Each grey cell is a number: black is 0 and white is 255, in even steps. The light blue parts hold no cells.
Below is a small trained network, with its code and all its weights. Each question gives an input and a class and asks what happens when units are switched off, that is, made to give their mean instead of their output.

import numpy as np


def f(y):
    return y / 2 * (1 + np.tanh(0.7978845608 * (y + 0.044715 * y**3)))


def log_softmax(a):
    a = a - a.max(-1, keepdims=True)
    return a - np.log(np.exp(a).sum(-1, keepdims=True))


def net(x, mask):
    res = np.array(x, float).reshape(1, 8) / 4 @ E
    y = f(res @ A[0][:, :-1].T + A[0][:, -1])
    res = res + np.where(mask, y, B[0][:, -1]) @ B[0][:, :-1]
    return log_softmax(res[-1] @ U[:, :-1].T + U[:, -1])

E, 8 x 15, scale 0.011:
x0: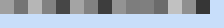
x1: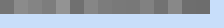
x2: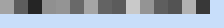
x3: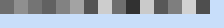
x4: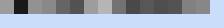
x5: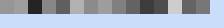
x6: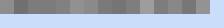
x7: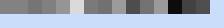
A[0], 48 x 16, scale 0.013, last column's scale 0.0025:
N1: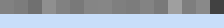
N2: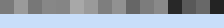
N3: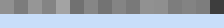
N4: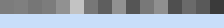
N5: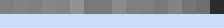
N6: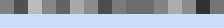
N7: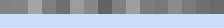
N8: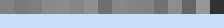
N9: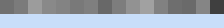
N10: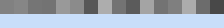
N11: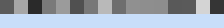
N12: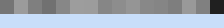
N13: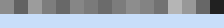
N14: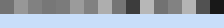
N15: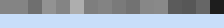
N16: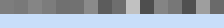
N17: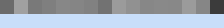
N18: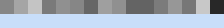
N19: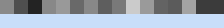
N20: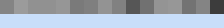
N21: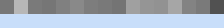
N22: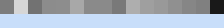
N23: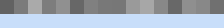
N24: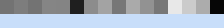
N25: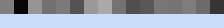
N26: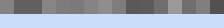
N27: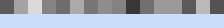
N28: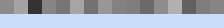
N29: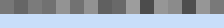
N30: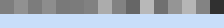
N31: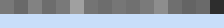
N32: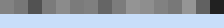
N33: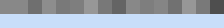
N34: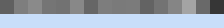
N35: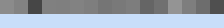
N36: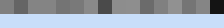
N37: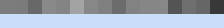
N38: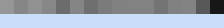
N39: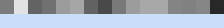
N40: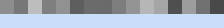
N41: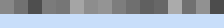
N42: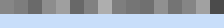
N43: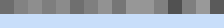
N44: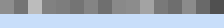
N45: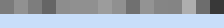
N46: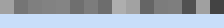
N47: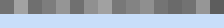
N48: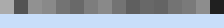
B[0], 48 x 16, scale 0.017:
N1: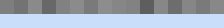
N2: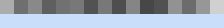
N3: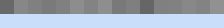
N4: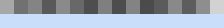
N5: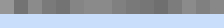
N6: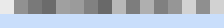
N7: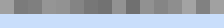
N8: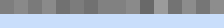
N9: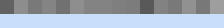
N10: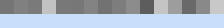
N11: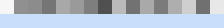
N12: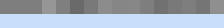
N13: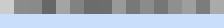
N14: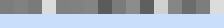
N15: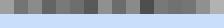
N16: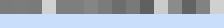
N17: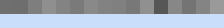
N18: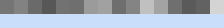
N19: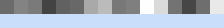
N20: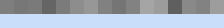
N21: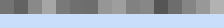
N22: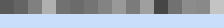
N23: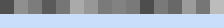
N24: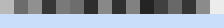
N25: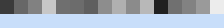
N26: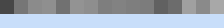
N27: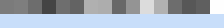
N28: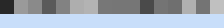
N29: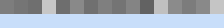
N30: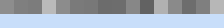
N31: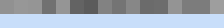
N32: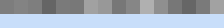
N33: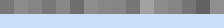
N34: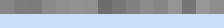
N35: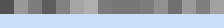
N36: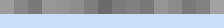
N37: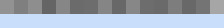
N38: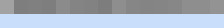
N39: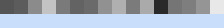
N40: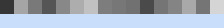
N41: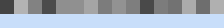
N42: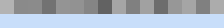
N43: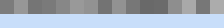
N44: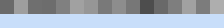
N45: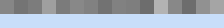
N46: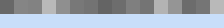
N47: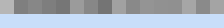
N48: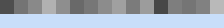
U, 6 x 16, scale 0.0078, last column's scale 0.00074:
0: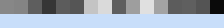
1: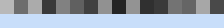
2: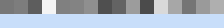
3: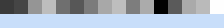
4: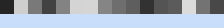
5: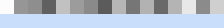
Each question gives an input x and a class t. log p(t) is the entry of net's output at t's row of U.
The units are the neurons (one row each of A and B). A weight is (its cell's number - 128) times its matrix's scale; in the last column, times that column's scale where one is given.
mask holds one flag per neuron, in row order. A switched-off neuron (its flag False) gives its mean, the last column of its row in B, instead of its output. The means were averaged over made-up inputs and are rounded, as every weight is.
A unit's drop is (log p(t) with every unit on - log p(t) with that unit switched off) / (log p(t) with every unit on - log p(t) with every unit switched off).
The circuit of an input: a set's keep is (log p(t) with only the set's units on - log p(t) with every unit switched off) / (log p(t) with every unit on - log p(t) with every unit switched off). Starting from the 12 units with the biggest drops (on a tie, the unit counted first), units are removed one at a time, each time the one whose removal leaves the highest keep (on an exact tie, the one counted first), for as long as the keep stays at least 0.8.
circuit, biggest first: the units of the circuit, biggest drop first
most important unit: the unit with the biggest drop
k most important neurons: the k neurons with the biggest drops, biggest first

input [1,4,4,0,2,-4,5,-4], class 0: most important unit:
N19
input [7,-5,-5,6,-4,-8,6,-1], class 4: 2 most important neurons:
[N40; N11]
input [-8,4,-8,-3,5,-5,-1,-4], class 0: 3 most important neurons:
[N27; N18; N6]
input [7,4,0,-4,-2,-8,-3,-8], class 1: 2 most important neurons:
[N24; N28]
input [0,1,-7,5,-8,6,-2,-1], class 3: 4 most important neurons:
[N39; N22; N19; N21]
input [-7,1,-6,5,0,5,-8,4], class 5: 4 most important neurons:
[N11; N19; N42; N47]
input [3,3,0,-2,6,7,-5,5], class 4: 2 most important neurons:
[N41; N39]
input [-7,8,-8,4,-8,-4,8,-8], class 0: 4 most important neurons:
[N27; N18; N25; N2]
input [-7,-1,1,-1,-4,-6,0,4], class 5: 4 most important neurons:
[N11; N28; N47; N41]
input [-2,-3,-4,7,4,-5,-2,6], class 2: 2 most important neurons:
[N14; N24]
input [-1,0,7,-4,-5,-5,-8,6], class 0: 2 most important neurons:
[N19; N24]
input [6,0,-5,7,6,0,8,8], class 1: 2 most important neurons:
[N4; N2]
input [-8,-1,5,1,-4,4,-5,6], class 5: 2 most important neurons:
[N11; N24]
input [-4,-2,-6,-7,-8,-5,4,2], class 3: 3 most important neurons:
[N39; N22; N14]
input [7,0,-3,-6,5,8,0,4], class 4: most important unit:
N41
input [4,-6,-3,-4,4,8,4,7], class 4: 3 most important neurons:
[N41; N28; N24]
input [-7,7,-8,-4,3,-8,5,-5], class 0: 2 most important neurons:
[N27; N18]
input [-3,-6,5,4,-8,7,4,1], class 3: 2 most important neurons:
[N39; N22]
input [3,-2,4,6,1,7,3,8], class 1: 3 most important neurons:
[N4; N2; N15]
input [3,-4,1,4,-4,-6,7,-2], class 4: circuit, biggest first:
[N40]
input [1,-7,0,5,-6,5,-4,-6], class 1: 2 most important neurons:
[N24; N25]
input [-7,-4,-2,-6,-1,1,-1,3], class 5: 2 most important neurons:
[N11; N14]
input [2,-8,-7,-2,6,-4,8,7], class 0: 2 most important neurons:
[N27; N24]
